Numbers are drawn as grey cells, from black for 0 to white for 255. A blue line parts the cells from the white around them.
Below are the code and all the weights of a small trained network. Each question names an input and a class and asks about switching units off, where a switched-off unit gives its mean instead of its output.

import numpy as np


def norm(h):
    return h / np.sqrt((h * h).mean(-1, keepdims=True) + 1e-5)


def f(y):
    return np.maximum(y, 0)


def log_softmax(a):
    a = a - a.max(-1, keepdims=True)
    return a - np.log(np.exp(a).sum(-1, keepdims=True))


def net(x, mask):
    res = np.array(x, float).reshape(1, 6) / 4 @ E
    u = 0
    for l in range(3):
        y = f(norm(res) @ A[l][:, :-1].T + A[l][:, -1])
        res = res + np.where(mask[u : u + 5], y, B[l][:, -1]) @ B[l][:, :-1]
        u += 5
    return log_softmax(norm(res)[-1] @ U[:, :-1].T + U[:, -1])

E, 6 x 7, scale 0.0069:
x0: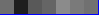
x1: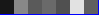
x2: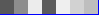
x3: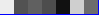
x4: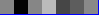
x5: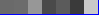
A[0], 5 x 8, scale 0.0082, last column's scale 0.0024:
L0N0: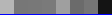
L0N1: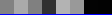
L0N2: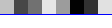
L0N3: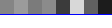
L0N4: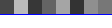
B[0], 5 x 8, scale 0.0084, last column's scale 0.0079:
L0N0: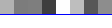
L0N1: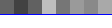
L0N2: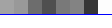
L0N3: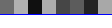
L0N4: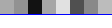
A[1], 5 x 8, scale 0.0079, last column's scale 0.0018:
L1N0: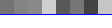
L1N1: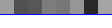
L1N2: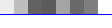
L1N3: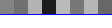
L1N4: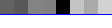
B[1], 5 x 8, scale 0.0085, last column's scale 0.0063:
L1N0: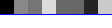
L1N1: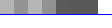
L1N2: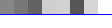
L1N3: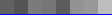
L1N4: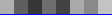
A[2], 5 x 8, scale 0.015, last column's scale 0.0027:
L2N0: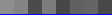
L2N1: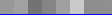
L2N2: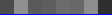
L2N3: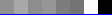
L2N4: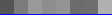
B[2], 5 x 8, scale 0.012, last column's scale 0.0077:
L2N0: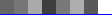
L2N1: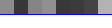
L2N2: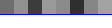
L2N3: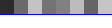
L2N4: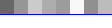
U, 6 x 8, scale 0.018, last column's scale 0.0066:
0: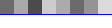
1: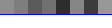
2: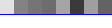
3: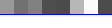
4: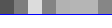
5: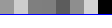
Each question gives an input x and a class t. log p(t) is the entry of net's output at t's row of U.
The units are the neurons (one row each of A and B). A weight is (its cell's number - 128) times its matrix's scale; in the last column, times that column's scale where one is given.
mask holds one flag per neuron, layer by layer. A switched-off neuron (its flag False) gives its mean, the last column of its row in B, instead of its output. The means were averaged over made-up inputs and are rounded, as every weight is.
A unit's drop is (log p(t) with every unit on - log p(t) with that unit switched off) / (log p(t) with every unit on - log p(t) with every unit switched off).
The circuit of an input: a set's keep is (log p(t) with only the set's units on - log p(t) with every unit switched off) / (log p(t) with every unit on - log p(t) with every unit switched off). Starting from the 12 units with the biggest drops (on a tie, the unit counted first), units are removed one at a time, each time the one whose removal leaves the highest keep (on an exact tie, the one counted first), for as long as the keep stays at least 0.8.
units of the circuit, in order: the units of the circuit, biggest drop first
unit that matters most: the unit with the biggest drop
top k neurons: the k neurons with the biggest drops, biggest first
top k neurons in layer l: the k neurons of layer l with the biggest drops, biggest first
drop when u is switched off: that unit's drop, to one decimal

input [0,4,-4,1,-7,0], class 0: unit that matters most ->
L0N4
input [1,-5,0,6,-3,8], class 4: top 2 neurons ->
L2N3; L1N2
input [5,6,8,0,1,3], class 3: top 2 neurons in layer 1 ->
L1N4; L1N0
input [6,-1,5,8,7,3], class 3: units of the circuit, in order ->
L0N2; L1N0
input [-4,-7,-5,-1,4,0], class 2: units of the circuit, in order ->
L1N2; L0N2; L0N3; L2N3
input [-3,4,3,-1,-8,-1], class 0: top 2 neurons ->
L2N0; L1N4
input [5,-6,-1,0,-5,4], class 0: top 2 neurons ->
L1N2; L2N0
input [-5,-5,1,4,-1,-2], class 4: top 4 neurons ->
L1N2; L2N3; L0N4; L0N2
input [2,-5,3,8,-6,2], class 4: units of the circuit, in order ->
L2N3; L1N2
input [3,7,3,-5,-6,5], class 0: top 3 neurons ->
L2N2; L0N4; L2N0
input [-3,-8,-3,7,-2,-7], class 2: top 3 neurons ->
L1N2; L0N0; L2N3
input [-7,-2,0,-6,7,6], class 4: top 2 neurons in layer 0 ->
L0N3; L0N1
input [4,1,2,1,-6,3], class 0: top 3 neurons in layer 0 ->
L0N1; L0N4; L0N2
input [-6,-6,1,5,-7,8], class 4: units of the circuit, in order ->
L2N3
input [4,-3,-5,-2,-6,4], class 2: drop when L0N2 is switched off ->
0.2
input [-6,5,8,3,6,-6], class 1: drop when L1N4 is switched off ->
0.1
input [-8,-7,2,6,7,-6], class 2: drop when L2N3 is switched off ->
0.1
